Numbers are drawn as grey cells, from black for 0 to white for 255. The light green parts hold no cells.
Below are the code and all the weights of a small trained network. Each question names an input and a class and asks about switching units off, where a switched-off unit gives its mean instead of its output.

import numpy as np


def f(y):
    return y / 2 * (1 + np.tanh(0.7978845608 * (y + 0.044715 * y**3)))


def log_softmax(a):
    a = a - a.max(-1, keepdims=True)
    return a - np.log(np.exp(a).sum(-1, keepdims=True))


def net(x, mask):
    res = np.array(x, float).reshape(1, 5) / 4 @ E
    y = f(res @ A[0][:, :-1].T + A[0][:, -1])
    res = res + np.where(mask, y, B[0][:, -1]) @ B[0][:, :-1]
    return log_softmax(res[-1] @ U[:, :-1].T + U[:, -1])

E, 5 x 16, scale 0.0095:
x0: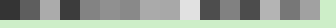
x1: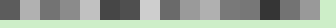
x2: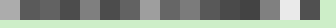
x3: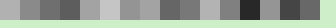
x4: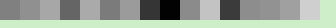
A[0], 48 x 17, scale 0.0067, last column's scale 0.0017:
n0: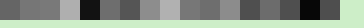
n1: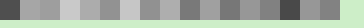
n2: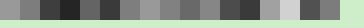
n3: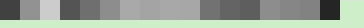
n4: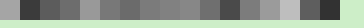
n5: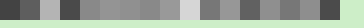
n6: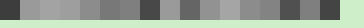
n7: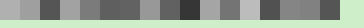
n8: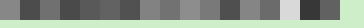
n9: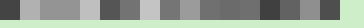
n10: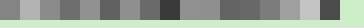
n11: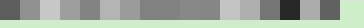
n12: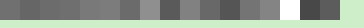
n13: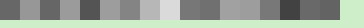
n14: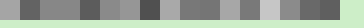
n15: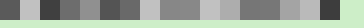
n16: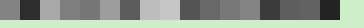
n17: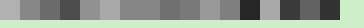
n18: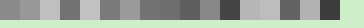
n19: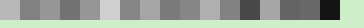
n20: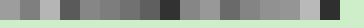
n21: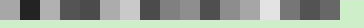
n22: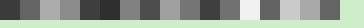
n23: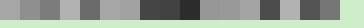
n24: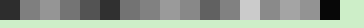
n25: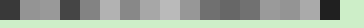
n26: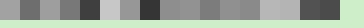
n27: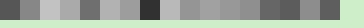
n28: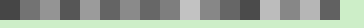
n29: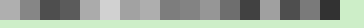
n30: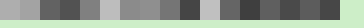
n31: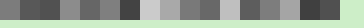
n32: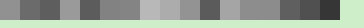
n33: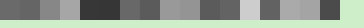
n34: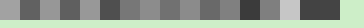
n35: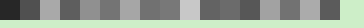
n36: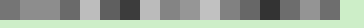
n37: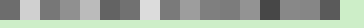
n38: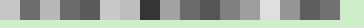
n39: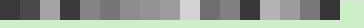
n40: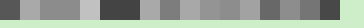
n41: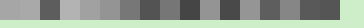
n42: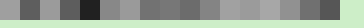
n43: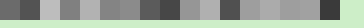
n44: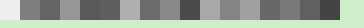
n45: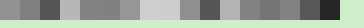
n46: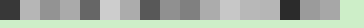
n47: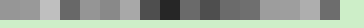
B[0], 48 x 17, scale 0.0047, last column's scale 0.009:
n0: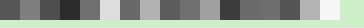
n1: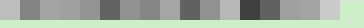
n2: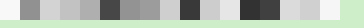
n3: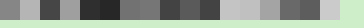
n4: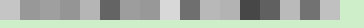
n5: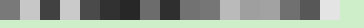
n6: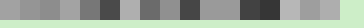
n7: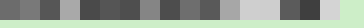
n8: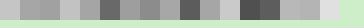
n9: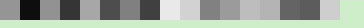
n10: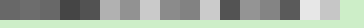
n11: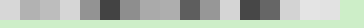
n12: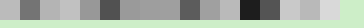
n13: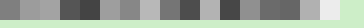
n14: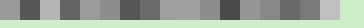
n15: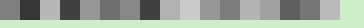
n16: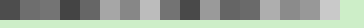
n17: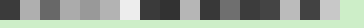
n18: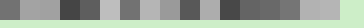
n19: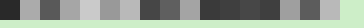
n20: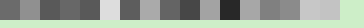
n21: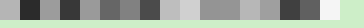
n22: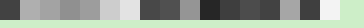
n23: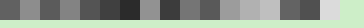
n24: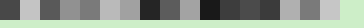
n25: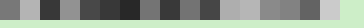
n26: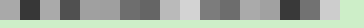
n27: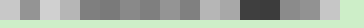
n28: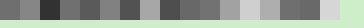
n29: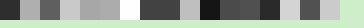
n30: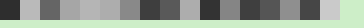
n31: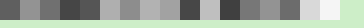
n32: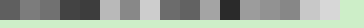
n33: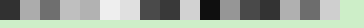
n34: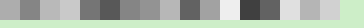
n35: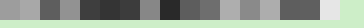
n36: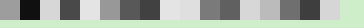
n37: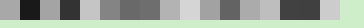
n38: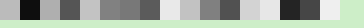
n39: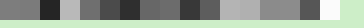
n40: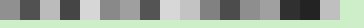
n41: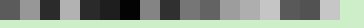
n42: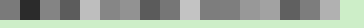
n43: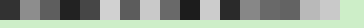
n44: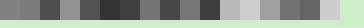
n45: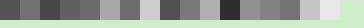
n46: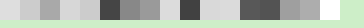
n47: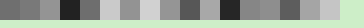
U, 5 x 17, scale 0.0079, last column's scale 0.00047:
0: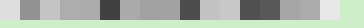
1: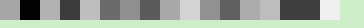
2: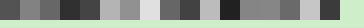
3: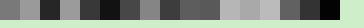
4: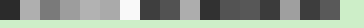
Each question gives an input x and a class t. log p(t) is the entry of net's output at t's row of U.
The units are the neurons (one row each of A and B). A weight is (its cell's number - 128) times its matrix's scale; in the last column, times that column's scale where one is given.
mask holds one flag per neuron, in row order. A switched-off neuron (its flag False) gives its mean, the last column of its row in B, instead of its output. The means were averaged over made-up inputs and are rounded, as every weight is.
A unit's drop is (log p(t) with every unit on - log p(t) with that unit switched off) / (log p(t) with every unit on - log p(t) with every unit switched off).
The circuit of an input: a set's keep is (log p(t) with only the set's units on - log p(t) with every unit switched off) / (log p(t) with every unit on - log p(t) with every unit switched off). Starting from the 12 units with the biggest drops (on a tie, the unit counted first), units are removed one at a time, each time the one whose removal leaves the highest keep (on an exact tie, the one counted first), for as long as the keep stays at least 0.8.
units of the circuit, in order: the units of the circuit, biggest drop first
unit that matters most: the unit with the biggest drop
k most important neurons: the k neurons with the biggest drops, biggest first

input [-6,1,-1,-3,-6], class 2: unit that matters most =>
n0
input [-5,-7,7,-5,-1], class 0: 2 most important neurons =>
[n2 n8]
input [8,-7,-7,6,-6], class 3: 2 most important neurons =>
[n5 n25]
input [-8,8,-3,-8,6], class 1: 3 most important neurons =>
[n40 n37 n36]
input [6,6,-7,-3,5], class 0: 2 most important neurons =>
[n11 n46]
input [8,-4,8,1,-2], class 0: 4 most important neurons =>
[n2 n34 n12 n8]
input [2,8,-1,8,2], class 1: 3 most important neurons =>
[n36 n9 n37]
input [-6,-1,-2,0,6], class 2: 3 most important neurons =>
[n47 n43 n18]
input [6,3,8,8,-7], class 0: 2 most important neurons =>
[n2 n34]
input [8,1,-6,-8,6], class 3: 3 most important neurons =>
[n35 n5 n28]
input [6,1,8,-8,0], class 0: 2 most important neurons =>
[n2 n12]
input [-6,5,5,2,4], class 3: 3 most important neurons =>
[n41 n7 n23]
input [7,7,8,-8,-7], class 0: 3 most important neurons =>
[n2 n8 n34]
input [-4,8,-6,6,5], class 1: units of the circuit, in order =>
[n36]
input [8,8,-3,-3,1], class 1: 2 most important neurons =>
[n36 n9]
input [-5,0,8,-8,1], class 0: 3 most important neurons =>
[n2 n12 n8]
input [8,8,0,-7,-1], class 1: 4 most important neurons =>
[n40 n9 n36 n37]
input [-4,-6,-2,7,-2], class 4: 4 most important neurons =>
[n29 n17 n30 n19]
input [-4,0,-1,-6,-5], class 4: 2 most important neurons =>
[n33 n22]
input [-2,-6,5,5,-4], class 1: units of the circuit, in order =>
[n38]
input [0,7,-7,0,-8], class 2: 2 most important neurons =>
[n45 n13]
